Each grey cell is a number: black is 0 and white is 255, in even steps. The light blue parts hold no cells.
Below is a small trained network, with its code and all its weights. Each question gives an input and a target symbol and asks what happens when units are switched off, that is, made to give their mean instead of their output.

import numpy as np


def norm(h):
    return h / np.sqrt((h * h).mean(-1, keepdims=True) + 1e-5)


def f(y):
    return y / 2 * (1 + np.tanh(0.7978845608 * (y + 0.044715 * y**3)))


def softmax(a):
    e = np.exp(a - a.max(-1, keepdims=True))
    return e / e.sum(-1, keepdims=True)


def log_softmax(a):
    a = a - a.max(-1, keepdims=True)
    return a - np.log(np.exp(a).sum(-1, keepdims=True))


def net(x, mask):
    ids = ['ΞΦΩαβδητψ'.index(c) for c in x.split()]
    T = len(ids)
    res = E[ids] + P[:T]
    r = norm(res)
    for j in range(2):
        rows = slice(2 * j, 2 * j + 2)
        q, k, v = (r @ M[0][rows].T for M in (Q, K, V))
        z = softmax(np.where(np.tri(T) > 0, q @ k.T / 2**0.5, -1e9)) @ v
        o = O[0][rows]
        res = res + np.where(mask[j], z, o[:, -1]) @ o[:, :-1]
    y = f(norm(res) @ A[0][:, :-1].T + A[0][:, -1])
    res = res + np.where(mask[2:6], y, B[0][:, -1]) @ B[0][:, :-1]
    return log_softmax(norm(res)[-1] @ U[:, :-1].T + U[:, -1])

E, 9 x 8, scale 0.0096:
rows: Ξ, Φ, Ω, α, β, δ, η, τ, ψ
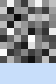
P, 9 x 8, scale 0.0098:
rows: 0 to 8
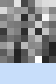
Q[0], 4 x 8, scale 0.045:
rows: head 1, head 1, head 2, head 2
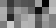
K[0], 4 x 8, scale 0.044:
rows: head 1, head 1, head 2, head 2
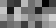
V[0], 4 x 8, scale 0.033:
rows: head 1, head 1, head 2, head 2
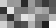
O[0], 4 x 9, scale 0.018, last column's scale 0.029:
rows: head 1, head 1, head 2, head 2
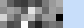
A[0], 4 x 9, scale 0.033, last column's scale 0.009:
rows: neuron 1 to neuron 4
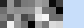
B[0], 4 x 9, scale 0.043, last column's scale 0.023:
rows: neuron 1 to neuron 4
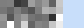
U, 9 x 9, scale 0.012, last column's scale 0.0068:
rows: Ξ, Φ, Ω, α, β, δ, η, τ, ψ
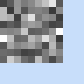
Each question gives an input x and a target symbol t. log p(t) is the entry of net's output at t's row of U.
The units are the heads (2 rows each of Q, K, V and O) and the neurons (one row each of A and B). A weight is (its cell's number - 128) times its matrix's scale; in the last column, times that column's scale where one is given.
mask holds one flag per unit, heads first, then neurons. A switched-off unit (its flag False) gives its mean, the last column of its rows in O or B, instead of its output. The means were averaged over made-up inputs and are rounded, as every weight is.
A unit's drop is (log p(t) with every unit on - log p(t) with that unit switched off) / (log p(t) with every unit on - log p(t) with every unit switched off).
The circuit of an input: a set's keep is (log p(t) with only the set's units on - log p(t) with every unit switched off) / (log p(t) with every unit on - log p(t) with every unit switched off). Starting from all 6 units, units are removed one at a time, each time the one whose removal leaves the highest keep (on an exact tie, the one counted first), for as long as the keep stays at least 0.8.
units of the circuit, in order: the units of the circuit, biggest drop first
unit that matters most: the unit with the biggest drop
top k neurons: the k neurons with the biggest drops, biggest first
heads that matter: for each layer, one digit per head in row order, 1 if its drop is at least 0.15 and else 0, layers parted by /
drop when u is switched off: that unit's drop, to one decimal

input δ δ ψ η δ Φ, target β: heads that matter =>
11
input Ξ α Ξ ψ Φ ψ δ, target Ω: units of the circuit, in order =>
(head 2; head 1)
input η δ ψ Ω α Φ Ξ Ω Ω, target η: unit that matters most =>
head 1
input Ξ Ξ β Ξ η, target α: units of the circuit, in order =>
(neuron 4; head 2; head 1)
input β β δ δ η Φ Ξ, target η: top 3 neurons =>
(neuron 3; neuron 1; neuron 2)
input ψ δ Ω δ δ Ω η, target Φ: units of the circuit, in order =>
(head 2; neuron 3)
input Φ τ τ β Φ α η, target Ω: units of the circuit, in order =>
(head 2; head 1)
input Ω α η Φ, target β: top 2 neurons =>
(neuron 1; neuron 2)
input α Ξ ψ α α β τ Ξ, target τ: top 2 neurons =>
(neuron 4; neuron 3)
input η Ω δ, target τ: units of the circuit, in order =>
(head 2; neuron 4; neuron 3)
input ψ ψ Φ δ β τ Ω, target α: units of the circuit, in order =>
(head 2; neuron 4; head 1)
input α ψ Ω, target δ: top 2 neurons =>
(neuron 3; neuron 4)
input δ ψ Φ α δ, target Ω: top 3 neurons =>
(neuron 3; neuron 4; neuron 2)
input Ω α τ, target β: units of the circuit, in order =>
(head 1; head 2)
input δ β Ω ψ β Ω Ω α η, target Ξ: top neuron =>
(neuron 3)
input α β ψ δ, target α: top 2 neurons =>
(neuron 4; neuron 2)
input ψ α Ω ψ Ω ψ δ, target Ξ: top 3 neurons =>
(neuron 3; neuron 2; neuron 4)
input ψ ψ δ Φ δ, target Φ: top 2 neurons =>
(neuron 4; neuron 3)
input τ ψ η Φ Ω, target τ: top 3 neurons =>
(neuron 4; neuron 3; neuron 1)
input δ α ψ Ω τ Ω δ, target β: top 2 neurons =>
(neuron 1; neuron 3)
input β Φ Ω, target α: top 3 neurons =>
(neuron 4; neuron 2; neuron 3)
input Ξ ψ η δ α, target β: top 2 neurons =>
(neuron 1; neuron 2)
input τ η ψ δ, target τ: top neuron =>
(neuron 4)
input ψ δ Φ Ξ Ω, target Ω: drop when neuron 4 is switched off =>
0.2
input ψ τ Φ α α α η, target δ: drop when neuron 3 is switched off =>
0.1
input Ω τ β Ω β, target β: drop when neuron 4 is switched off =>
0.1
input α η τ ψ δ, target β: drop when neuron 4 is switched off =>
-0.1
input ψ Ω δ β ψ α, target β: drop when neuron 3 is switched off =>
0.0
